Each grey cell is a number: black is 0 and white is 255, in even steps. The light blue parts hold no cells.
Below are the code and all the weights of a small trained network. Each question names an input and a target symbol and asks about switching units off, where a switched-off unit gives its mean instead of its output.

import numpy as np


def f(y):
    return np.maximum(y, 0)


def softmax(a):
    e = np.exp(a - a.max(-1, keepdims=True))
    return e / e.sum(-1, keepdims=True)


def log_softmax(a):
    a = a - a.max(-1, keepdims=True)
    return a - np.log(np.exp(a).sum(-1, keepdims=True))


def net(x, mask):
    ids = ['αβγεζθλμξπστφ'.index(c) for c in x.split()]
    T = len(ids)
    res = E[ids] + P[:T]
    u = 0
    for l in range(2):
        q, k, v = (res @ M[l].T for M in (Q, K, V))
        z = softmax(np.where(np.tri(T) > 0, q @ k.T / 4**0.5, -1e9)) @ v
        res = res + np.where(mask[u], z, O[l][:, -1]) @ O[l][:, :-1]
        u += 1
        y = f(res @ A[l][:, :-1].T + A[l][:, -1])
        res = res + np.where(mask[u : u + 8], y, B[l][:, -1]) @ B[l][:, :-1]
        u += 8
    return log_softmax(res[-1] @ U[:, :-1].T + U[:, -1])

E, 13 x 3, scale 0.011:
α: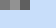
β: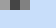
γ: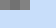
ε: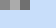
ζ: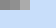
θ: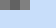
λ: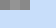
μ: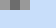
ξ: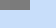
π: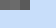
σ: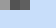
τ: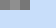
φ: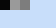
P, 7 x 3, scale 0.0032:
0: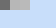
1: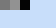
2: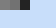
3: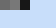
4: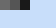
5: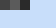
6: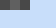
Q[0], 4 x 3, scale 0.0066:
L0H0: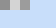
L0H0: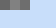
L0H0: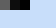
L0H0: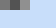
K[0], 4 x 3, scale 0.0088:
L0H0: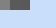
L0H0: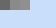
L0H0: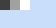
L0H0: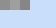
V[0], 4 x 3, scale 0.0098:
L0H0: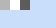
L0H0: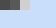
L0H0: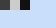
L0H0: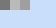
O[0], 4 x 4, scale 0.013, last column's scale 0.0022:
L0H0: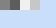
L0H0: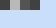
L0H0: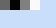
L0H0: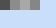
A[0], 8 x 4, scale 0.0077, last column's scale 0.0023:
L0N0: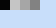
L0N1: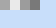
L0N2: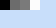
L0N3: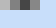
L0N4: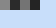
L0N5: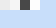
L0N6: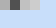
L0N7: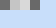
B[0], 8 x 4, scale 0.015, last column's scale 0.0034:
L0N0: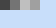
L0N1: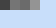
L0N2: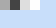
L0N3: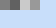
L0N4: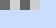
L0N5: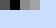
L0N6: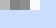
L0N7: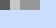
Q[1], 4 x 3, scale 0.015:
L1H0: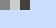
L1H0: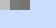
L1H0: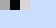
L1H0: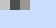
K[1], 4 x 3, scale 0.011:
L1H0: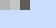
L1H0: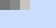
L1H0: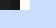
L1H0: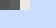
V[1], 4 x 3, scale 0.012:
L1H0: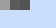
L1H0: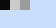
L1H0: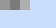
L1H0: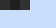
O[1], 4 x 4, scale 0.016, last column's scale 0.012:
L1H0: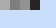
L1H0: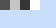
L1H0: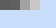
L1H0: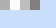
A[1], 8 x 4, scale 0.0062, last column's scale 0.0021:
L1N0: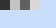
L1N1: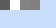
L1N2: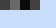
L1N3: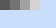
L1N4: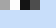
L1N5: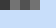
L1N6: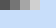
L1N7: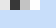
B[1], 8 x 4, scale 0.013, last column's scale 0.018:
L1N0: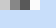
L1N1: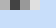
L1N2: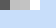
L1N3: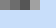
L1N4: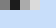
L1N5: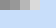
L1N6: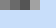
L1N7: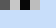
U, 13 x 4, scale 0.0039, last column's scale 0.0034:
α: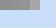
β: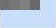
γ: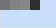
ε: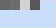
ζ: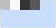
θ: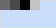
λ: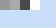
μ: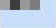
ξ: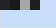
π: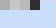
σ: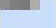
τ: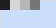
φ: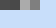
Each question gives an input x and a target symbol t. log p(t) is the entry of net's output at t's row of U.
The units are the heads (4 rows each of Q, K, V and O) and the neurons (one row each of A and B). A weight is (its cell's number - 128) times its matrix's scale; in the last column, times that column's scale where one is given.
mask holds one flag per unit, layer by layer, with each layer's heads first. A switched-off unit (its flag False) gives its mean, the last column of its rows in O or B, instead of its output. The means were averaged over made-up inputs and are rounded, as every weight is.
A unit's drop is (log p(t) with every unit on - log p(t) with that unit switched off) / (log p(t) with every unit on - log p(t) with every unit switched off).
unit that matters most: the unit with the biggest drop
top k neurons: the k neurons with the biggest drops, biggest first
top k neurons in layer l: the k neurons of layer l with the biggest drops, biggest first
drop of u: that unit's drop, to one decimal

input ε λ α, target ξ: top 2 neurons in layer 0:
(L0N7 L0N6)
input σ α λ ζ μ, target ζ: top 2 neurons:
(L0N5 L1N7)
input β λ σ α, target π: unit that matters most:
L0H0
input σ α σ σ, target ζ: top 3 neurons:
(L1N7 L0N5 L1N4)
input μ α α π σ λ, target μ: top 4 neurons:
(L0N5 L1N4 L1N1 L0N1)
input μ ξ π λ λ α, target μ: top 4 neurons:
(L0N5 L1N4 L1N1 L0N1)
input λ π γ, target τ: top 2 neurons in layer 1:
(L1N2 L1N1)
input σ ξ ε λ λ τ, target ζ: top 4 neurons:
(L1N7 L0N5 L1N4 L0N3)
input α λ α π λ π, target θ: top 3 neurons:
(L1N7 L1N2 L0N4)
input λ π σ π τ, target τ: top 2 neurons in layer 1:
(L1N2 L1N1)
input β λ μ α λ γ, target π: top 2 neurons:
(L0N5 L0N1)
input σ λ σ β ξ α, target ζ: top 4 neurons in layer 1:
(L1N7 L1N4 L1N1 L1N2)
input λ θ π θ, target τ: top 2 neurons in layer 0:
(L0N0 L0N7)
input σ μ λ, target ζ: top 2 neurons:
(L1N7 L0N5)
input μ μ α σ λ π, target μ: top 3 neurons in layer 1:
(L1N4 L1N1 L1N2)
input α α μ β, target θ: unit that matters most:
L1H0
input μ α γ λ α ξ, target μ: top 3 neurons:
(L0N5 L1N4 L1N1)
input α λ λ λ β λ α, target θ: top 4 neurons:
(L1N7 L1N2 L1N5 L0N6)
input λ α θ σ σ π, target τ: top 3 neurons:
(L0N0 L1N2 L0N7)
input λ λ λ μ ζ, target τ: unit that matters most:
L0H0
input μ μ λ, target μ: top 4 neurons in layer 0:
(L0N5 L0N1 L0N0 L0N2)
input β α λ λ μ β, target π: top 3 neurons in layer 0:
(L0N5 L0N1 L0N3)
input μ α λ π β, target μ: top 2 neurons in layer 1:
(L1N4 L1N1)
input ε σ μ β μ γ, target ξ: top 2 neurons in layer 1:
(L1N0 L1N7)
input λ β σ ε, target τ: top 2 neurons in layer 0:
(L0N0 L0N7)
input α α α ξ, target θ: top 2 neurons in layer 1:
(L1N7 L1N2)
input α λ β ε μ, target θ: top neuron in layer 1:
(L1N7)
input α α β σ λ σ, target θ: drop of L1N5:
0.2
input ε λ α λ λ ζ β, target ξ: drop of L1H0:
1.2
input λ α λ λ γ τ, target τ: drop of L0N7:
0.5
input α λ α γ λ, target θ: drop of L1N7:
0.5
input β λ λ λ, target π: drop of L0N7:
0.0
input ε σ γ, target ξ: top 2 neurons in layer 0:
(L0N7 L0N6)
